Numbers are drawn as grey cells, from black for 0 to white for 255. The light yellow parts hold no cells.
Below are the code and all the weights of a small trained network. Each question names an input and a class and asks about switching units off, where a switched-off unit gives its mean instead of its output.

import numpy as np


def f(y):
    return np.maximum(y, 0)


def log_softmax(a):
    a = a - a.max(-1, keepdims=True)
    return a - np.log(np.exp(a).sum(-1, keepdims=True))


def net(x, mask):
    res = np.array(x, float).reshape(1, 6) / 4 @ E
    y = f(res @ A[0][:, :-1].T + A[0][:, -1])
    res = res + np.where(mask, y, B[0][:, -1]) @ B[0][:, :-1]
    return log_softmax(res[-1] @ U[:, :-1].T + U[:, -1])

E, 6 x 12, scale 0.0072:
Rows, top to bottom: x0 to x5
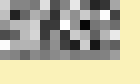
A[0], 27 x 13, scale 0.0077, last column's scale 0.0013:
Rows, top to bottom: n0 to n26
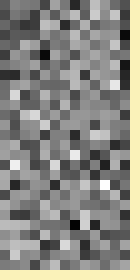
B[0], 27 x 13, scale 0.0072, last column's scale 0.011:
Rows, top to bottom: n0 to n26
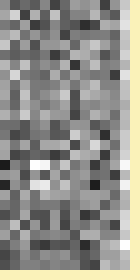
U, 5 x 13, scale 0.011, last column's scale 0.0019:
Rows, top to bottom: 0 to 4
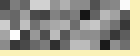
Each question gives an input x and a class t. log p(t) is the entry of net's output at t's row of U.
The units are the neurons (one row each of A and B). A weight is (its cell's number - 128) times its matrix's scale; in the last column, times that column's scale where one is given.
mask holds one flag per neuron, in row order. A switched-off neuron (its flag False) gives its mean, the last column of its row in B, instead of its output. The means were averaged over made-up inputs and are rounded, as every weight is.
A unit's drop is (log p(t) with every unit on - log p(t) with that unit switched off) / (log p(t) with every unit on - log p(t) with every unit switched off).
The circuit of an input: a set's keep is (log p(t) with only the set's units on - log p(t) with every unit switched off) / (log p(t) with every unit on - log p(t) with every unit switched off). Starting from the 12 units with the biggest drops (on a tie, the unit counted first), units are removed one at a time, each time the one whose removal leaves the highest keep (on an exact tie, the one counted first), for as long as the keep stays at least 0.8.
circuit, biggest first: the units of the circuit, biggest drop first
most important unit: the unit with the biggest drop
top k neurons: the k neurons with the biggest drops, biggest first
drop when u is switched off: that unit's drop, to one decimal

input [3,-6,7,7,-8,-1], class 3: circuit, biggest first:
n1
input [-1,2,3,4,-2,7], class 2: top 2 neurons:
n16, n2
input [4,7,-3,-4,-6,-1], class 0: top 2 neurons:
n18, n22
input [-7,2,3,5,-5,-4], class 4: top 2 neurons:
n13, n5
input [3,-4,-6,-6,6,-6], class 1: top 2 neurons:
n2, n26
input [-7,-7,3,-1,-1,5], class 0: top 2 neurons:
n16, n15
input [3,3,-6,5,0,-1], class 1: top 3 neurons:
n21, n2, n16
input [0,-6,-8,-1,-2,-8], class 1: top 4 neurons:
n2, n18, n21, n26
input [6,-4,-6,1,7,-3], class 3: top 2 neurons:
n22, n17
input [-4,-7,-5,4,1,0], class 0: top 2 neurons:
n16, n24
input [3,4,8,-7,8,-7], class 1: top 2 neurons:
n24, n1
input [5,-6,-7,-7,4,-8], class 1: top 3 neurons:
n2, n26, n18
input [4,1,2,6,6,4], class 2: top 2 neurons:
n4, n1
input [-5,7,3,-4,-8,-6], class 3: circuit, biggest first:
n7
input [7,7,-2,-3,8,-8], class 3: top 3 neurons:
n22, n16, n17
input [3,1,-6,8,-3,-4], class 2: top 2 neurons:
n24, n4
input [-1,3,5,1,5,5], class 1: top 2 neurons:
n24, n1
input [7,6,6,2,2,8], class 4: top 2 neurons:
n15, n16
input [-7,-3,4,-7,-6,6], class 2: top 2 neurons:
n9, n14
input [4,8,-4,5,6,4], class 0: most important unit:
n18
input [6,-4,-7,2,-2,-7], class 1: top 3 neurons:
n2, n21, n26
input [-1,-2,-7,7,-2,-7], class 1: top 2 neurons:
n2, n21
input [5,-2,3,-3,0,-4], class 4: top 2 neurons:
n15, n2
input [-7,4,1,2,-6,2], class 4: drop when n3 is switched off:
-0.1
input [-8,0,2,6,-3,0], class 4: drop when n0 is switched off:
0.2
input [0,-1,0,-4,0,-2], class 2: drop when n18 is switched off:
0.1
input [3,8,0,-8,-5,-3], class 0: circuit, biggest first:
n18
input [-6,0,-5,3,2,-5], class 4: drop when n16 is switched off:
-0.1
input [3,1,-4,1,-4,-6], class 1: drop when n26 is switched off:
0.1
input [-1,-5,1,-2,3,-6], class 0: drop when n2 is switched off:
0.0
